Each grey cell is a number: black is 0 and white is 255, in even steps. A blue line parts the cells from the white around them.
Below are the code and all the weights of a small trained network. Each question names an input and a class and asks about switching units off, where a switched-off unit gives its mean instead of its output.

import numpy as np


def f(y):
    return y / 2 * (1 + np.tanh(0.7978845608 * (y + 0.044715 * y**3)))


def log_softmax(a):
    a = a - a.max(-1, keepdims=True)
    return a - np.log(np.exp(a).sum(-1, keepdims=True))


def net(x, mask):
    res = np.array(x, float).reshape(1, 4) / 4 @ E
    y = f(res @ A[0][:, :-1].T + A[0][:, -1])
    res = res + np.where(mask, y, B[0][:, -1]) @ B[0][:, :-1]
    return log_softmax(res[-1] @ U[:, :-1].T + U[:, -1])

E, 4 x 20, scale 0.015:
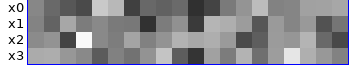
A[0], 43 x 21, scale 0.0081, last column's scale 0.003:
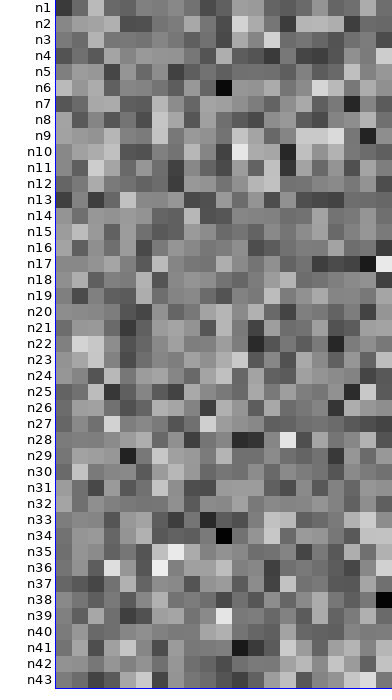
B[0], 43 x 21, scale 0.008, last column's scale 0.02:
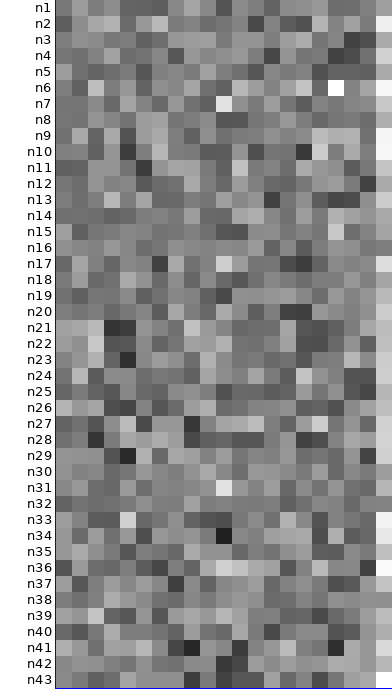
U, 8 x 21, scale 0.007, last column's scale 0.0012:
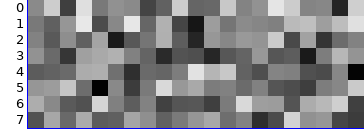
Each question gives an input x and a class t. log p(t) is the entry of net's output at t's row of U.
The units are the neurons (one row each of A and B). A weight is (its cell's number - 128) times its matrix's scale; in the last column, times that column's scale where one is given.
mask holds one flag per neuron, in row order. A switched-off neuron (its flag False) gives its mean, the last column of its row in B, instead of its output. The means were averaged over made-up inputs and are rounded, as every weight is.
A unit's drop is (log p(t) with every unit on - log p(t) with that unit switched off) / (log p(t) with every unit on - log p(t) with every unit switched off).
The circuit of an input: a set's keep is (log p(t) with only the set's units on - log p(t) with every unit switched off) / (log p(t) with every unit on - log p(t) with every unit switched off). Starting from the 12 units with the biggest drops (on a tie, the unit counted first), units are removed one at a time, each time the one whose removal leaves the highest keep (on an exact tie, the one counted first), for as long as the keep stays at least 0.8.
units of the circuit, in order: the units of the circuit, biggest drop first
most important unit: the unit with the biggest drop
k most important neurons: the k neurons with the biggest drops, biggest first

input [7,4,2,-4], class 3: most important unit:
n6
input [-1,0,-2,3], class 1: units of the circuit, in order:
[n36 n17]
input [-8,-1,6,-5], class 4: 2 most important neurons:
[n7 n17]
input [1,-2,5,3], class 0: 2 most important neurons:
[n17 n20]
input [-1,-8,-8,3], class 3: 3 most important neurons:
[n28 n43 n33]
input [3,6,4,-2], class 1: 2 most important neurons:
[n36 n17]
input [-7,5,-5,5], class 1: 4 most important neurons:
[n10 n2 n6 n11]
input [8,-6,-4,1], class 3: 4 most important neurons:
[n41 n28 n13 n36]
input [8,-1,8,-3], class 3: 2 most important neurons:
[n41 n6]
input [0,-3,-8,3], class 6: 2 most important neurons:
[n43 n28]
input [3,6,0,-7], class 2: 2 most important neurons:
[n36 n41]
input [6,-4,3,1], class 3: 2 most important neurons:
[n6 n41]
